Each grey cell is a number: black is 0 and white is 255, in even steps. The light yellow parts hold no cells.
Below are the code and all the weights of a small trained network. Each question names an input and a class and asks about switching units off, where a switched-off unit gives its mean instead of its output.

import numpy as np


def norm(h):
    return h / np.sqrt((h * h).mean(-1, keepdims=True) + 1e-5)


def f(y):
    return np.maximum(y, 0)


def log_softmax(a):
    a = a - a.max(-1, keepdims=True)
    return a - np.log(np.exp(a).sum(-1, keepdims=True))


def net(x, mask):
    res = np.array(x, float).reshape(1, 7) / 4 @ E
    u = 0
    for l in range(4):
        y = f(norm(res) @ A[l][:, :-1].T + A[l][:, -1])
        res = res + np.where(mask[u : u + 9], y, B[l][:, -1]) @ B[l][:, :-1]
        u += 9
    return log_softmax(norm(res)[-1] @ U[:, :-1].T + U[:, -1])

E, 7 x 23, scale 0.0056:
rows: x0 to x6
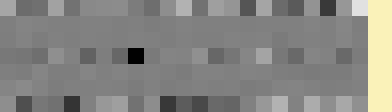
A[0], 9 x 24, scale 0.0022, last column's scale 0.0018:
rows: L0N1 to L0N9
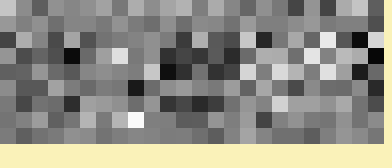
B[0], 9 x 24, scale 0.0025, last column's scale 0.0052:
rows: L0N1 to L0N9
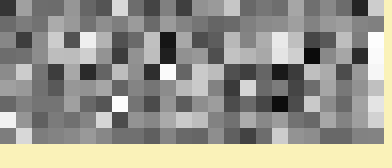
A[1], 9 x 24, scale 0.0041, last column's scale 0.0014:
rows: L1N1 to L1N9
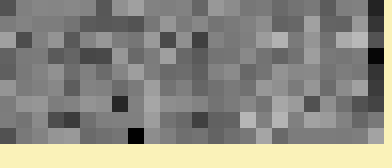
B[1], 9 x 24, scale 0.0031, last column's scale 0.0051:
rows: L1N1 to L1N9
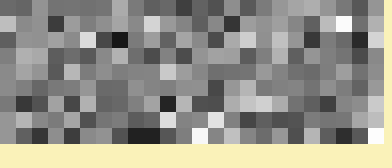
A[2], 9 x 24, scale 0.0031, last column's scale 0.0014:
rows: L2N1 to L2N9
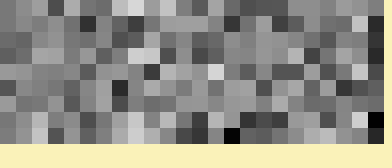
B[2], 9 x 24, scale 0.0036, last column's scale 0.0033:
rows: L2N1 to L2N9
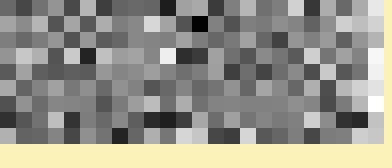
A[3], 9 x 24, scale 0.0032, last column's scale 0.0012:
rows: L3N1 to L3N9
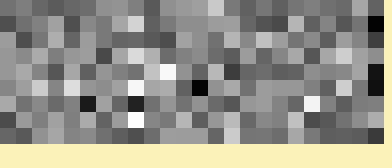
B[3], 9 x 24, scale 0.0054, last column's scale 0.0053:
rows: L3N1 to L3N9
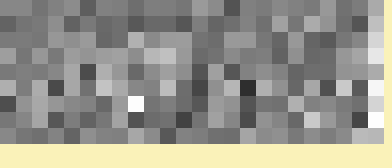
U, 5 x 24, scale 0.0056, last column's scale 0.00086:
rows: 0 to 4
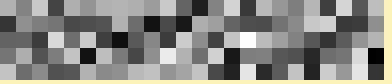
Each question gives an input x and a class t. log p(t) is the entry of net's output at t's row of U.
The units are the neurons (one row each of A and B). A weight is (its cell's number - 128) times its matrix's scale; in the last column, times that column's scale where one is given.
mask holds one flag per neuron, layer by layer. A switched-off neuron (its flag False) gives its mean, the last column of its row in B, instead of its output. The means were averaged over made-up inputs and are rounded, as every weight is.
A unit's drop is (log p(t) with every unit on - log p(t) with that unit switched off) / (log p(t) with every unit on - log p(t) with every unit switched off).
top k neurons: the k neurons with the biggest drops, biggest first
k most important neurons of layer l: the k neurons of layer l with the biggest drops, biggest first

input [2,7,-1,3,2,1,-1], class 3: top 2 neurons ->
(L0N4; L0N3)
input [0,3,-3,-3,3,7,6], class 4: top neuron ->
(L0N7)
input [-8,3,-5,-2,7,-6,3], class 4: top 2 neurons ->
(L0N5; L1N9)
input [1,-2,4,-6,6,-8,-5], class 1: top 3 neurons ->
(L0N4; L0N3; L1N3)
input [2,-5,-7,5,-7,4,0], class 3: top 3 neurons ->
(L0N3; L0N4; L0N6)
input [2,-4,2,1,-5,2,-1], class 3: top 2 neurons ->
(L0N4; L0N3)
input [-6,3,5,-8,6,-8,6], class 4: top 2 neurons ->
(L0N5; L2N9)
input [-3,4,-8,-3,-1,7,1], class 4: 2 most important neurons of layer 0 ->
(L0N5; L0N4)
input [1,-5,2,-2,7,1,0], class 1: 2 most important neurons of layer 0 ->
(L0N3; L0N4)
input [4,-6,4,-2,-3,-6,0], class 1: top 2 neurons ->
(L0N1; L0N3)
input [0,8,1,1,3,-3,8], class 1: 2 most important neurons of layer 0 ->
(L0N7; L0N5)
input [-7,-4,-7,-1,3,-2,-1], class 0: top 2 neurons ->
(L0N3; L1N9)
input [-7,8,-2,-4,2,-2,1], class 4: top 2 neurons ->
(L0N5; L0N4)
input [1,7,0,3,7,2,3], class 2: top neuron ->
(L0N4)
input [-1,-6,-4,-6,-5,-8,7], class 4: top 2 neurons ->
(L0N5; L0N7)
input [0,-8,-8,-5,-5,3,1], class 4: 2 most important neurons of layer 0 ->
(L0N3; L0N4)
